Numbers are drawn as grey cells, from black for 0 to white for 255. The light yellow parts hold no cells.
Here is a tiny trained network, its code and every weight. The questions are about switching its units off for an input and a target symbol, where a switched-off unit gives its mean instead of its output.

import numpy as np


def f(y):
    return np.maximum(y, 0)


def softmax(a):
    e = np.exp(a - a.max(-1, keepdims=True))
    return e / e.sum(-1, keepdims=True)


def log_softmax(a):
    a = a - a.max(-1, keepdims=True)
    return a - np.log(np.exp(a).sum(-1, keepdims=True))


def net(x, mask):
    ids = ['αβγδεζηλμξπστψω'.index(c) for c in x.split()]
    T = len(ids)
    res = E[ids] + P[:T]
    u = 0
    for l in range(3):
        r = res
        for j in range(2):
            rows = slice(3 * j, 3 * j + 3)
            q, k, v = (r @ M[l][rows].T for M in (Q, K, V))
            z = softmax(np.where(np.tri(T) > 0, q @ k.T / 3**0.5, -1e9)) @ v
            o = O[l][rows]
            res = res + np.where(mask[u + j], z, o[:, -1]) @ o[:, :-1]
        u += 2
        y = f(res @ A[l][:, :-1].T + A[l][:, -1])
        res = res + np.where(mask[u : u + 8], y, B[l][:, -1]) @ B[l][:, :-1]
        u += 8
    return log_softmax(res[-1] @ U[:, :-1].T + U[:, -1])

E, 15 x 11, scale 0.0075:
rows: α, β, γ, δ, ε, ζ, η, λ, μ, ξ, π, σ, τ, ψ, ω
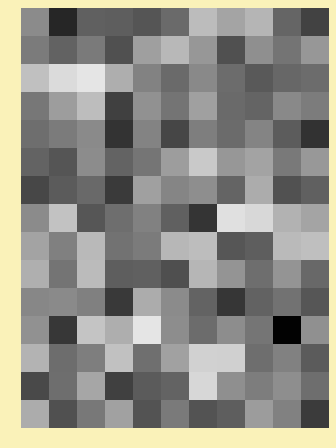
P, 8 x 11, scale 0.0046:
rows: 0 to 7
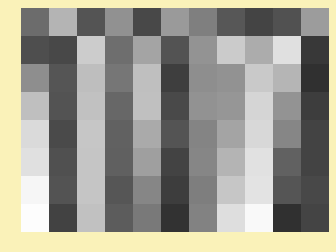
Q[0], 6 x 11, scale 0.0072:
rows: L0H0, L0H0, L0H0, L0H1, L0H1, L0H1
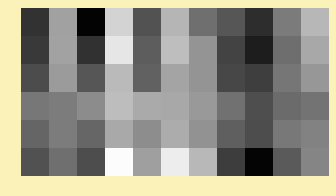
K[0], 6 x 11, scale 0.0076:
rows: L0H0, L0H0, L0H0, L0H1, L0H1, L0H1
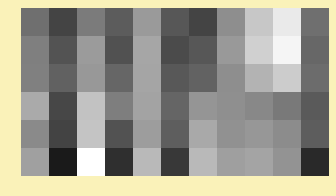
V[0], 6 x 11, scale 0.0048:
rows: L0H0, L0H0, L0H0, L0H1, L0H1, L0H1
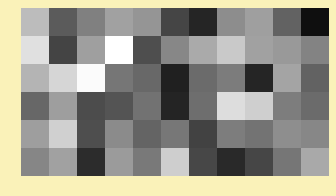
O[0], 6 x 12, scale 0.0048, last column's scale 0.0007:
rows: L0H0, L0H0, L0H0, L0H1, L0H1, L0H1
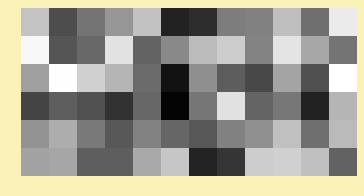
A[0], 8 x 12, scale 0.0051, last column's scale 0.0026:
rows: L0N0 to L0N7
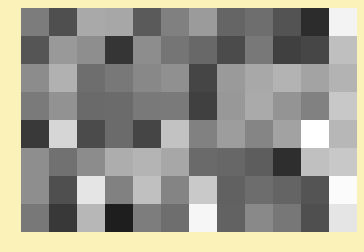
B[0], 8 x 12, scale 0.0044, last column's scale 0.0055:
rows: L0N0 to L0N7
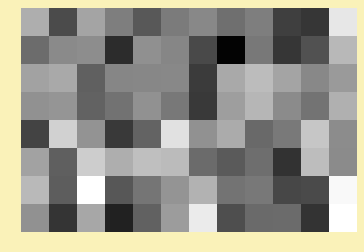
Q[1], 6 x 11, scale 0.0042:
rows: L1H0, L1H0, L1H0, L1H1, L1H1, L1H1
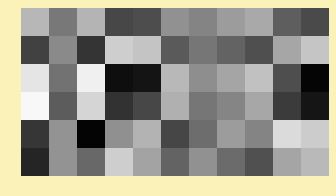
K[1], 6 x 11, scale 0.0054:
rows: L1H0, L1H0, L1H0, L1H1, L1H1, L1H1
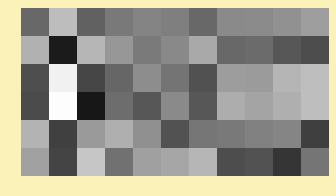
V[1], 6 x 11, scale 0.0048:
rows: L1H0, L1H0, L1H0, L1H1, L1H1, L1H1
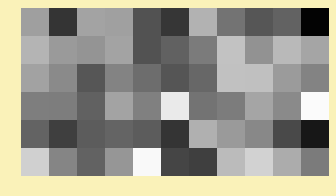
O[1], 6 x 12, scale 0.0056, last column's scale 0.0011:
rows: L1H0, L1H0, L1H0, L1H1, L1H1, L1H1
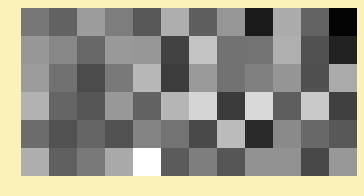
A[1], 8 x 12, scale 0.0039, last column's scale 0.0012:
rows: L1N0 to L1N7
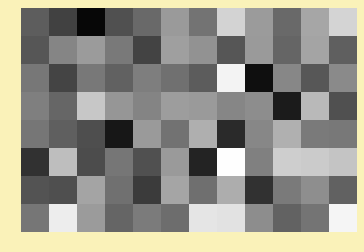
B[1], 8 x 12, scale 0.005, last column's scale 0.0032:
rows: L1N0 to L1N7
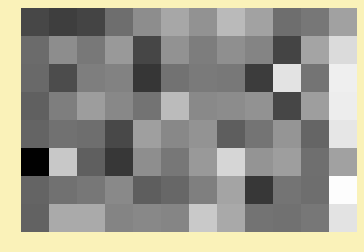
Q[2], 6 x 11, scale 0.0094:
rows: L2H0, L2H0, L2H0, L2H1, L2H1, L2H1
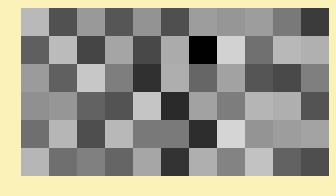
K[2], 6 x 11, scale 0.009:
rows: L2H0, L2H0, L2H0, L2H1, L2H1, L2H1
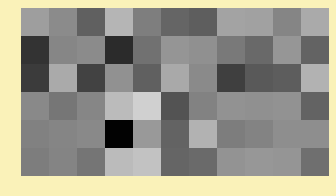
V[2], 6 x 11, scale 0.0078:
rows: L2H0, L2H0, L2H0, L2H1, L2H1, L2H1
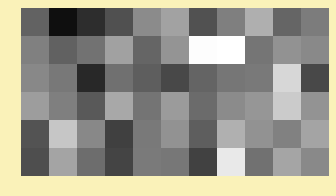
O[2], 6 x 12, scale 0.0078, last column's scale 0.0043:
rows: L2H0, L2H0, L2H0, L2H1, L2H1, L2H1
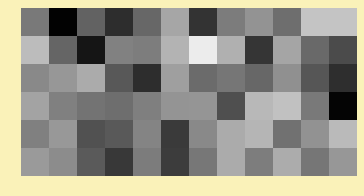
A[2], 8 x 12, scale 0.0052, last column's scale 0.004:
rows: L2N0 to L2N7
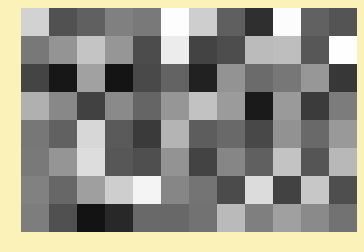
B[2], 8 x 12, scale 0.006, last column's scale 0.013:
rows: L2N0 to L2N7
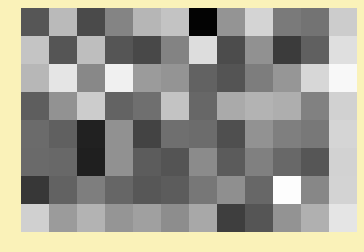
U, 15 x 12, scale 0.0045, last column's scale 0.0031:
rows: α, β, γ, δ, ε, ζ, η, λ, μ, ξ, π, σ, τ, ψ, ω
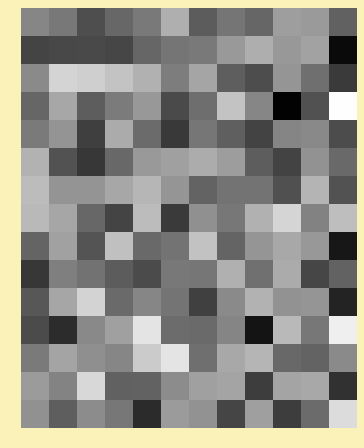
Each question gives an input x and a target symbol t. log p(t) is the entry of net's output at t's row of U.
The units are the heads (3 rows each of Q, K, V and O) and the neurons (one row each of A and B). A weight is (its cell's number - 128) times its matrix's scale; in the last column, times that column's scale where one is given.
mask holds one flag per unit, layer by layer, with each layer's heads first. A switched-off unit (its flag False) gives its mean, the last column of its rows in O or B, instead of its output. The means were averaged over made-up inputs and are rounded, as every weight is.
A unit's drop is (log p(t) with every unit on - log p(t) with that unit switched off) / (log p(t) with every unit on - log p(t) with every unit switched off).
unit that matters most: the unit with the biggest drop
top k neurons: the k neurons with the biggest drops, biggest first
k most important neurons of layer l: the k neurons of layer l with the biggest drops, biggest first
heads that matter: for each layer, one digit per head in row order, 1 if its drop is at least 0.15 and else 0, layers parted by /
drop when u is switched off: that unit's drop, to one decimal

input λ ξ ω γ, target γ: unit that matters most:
L0H0
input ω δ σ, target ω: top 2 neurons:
(L2N1; L0N6)
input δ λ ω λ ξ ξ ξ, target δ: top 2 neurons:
(L2N7; L2N6)
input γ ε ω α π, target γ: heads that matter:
11 / 00 / 10
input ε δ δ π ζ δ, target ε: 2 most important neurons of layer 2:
(L2N2; L2N5)
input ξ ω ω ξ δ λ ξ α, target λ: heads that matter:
00 / 01 / 01
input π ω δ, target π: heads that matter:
11 / 10 / 10
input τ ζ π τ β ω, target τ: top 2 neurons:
(L2N0; L2N3)
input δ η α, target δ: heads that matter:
11 / 01 / 11
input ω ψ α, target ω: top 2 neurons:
(L2N1; L0N7)
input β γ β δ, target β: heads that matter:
11 / 11 / 10
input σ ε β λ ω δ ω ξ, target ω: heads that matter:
00 / 11 / 11
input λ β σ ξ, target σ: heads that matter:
10 / 00 / 11
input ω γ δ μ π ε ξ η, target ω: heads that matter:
01 / 00 / 11
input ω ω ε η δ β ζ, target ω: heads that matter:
01 / 00 / 11
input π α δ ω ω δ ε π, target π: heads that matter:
11 / 10 / 10
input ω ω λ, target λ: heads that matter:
00 / 00 / 01
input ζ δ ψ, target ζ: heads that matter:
10 / 01 / 10
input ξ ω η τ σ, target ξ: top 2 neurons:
(L1N2; L2N3)
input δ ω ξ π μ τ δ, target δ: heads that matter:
11 / 11 / 11
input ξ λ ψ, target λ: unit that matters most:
L2H1
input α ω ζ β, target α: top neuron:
(L2N0)
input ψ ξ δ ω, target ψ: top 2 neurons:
(L2N7; L2N3)
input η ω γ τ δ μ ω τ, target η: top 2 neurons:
(L2N2; L2N7)
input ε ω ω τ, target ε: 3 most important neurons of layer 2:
(L2N2; L2N5; L2N4)
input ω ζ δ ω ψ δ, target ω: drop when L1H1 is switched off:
0.0
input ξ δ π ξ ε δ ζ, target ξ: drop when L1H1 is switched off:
0.4
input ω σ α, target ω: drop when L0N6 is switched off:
0.1
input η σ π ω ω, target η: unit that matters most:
L2N2
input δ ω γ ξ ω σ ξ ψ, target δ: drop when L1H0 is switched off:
0.2
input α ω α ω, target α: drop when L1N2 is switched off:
0.1
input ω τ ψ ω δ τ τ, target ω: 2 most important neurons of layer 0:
(L0N6; L0N7)
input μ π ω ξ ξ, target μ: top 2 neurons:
(L2N6; L0N4)
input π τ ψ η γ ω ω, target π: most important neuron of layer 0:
(L0N1)
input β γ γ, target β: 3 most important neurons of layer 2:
(L2N6; L2N2; L2N7)
